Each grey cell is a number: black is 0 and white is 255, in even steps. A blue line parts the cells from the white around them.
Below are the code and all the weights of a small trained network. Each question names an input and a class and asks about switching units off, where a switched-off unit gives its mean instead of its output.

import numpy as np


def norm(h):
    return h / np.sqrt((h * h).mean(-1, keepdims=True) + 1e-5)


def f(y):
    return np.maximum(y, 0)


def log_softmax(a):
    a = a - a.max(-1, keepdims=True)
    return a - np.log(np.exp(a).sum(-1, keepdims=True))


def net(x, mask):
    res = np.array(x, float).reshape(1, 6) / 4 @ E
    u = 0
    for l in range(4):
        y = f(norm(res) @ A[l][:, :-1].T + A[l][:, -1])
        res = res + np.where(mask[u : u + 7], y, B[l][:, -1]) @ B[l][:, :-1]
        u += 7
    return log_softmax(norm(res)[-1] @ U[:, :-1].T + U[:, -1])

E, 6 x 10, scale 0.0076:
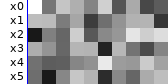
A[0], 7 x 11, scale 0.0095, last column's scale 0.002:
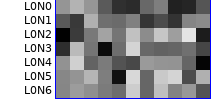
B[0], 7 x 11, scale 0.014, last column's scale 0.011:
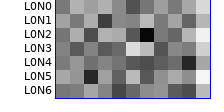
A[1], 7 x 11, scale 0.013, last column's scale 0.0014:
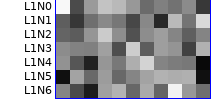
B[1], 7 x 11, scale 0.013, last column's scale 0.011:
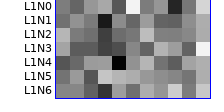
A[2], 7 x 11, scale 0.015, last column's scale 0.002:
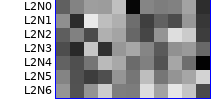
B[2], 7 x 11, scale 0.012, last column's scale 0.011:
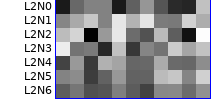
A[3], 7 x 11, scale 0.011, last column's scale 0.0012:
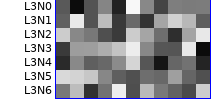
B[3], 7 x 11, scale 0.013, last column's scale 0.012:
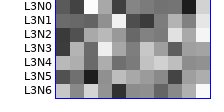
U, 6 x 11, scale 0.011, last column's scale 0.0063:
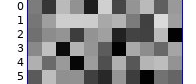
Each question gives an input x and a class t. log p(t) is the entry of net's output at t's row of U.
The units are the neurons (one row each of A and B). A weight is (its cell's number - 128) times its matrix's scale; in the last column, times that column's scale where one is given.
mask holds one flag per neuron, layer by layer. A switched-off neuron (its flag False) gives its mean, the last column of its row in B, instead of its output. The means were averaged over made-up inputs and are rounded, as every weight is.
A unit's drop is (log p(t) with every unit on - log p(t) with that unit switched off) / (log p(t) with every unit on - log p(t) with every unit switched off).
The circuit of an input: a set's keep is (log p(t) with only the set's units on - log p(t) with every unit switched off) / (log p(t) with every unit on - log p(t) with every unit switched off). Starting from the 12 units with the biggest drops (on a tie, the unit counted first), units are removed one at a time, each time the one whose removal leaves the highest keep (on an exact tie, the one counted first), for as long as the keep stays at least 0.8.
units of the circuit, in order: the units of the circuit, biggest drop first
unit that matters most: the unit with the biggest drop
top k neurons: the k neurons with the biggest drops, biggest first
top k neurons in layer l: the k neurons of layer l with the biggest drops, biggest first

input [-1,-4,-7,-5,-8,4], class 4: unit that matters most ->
L0N1
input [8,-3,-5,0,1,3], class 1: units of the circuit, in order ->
(L0N5, L2N1)
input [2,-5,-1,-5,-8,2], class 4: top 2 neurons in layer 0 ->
(L0N1, L0N2)
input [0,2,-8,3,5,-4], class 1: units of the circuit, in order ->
(L0N5, L0N0, L1N3)
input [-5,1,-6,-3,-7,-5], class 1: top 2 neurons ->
(L0N0, L0N3)
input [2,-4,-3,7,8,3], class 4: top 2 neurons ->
(L1N6, L0N5)
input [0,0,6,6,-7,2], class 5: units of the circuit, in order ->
(L0N5, L2N0)
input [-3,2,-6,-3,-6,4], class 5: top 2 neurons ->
(L0N0, L2N0)
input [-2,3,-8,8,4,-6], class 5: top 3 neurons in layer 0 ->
(L0N5, L0N4, L0N0)
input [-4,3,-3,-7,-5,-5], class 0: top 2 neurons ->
(L0N3, L0N2)
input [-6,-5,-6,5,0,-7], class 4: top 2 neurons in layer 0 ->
(L0N3, L0N5)
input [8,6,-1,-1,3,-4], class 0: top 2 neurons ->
(L0N2, L2N2)
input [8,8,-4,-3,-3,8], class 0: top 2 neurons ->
(L0N2, L1N0)
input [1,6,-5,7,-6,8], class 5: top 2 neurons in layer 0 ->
(L0N5, L0N3)
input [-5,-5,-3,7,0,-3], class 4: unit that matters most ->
L0N2
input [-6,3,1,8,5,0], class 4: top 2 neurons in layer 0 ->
(L0N5, L0N0)
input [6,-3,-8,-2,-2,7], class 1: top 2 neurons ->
(L2N1, L1N0)
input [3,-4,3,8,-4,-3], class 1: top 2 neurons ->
(L1N6, L0N6)
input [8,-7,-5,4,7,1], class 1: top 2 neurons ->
(L0N5, L2N1)
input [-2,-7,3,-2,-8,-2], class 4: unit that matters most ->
L0N1
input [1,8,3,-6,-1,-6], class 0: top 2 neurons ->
(L0N2, L2N2)
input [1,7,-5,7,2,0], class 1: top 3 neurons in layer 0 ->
(L0N5, L0N6, L0N2)
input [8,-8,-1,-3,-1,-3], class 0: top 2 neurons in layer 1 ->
(L1N6, L1N1)
